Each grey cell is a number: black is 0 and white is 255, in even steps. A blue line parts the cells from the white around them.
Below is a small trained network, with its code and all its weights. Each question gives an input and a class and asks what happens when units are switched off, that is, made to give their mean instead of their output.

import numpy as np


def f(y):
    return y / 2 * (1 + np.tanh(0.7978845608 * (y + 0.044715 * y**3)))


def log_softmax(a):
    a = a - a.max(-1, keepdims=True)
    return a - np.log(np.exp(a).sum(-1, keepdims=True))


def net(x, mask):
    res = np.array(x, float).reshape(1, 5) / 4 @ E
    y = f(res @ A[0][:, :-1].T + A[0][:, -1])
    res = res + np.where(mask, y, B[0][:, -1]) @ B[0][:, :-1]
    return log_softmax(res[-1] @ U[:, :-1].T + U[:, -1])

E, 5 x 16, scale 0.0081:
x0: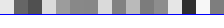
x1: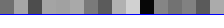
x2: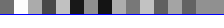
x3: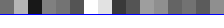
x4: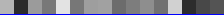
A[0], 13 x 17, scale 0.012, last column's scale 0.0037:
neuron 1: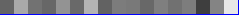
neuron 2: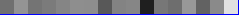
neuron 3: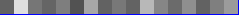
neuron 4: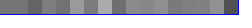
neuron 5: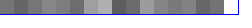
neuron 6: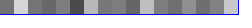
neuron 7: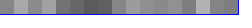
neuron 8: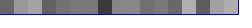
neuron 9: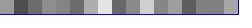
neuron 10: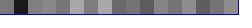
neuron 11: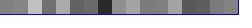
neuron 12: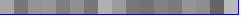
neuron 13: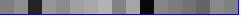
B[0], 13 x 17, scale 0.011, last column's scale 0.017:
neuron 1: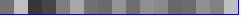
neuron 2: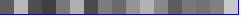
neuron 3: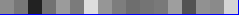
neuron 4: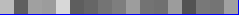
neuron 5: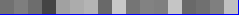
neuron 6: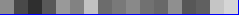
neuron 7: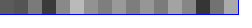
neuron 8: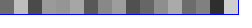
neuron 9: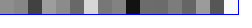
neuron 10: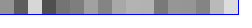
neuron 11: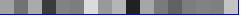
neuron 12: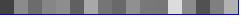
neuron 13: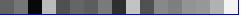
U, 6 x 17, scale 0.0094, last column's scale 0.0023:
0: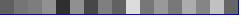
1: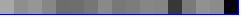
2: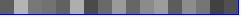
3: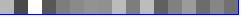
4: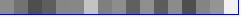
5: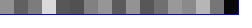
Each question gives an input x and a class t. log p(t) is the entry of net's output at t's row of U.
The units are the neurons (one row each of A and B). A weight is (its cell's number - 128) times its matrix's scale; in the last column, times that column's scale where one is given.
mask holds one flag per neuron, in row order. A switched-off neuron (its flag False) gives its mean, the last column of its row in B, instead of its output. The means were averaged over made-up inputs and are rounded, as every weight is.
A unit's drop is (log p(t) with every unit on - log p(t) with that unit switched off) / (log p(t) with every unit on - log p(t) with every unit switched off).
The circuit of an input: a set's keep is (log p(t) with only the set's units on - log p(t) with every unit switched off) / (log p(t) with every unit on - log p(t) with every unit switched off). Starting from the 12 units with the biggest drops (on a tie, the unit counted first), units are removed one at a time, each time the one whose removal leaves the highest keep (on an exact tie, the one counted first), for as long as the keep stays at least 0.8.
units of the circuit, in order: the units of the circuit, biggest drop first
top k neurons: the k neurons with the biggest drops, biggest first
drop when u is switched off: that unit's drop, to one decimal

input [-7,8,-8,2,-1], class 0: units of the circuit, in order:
[neuron 13]
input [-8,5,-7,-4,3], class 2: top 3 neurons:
[neuron 8; neuron 2; neuron 6]
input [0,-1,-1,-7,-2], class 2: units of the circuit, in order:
[neuron 6; neuron 3]
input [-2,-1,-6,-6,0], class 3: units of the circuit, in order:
[neuron 13; neuron 10]
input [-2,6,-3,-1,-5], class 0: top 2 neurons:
[neuron 13; neuron 9]
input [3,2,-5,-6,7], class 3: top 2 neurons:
[neuron 10; neuron 3]
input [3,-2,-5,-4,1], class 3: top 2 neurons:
[neuron 13; neuron 10]
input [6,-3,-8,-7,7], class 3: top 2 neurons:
[neuron 10; neuron 3]
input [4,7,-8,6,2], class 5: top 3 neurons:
[neuron 13; neuron 9; neuron 4]
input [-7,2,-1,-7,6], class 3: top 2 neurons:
[neuron 11; neuron 13]
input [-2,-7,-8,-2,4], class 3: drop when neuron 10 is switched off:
0.5
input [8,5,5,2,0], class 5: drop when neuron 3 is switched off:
0.2
